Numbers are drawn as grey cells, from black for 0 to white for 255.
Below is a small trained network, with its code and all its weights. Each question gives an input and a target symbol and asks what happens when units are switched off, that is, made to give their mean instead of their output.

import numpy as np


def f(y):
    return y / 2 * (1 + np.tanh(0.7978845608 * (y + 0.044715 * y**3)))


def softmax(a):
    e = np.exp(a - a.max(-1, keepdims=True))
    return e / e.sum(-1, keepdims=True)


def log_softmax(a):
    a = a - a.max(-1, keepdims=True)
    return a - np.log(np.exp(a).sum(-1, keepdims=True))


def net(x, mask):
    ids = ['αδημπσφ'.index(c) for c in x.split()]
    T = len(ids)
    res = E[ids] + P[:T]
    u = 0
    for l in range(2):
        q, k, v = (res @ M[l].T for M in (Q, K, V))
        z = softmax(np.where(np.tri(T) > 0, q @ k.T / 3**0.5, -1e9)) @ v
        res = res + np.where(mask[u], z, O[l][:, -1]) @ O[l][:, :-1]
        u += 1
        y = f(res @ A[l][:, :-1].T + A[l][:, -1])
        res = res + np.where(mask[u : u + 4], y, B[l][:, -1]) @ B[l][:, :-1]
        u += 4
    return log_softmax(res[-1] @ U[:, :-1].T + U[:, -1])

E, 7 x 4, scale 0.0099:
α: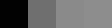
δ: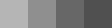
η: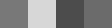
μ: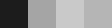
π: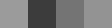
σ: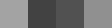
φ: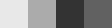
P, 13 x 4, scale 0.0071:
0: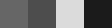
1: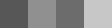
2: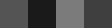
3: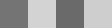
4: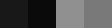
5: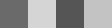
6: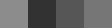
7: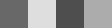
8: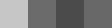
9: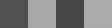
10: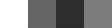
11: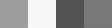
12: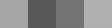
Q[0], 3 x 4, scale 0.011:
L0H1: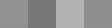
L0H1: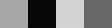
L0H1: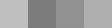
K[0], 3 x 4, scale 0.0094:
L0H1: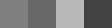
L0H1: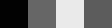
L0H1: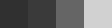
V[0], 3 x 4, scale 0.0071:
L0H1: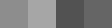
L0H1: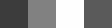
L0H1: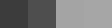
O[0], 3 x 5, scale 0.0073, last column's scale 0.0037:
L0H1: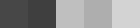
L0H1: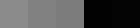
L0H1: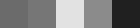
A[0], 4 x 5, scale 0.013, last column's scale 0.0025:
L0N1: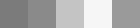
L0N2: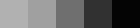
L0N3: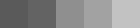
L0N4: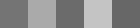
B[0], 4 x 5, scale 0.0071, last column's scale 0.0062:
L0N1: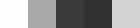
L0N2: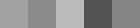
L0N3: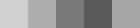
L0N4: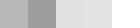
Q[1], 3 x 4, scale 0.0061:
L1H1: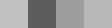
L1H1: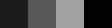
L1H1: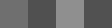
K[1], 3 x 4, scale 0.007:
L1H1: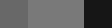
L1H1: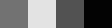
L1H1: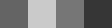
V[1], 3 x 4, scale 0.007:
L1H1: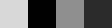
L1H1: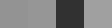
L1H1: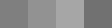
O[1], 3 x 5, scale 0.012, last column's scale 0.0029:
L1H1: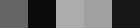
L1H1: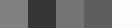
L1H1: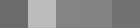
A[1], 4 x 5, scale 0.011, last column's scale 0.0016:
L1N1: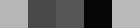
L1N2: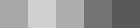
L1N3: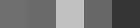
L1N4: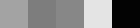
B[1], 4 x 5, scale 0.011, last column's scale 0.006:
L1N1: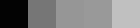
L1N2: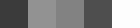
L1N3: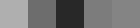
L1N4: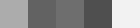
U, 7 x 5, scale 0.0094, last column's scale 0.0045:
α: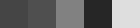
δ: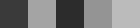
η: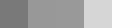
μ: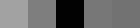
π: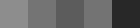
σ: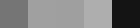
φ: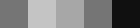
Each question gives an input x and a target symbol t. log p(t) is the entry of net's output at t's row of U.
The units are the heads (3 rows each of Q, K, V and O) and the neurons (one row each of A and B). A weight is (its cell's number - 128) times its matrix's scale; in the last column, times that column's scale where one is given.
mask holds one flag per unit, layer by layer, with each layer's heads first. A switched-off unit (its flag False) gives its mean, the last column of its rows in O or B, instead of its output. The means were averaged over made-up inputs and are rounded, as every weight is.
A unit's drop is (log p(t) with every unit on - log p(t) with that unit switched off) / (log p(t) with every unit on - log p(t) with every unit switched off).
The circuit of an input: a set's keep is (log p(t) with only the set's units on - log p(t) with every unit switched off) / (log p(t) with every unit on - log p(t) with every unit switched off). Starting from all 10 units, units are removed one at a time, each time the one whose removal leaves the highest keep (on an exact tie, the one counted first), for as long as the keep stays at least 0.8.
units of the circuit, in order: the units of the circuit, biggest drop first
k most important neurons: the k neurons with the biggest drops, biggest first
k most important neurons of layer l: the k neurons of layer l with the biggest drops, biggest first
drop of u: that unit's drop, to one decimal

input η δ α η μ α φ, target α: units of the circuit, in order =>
[L0H1; L1N1]
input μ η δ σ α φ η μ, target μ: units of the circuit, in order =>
[L0N1]
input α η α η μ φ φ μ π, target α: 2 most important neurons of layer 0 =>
[L0N4; L0N2]
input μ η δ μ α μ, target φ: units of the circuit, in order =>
[L1N2; L1H1; L0N4]
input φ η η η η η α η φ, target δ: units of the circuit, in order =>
[L0N4; L1N1]
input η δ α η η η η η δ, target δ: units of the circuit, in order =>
[L0N4; L1N1]
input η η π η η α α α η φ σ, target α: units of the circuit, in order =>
[L1N1; L0H1]
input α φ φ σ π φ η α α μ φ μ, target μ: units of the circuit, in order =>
[L0N1; L0H1]
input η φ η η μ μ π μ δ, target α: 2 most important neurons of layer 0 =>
[L0N4; L0N2]
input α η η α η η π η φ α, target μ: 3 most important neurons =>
[L0N1; L1N1; L1N4]
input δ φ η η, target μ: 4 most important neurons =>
[L0N1; L1N4; L1N1; L0N2]
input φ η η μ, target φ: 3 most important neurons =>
[L1N2; L0N4; L0N3]
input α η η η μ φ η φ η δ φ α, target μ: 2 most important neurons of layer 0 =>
[L0N1; L0N4]
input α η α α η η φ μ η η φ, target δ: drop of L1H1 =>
0.1
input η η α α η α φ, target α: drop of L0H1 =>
0.6
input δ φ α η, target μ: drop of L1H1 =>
0.2
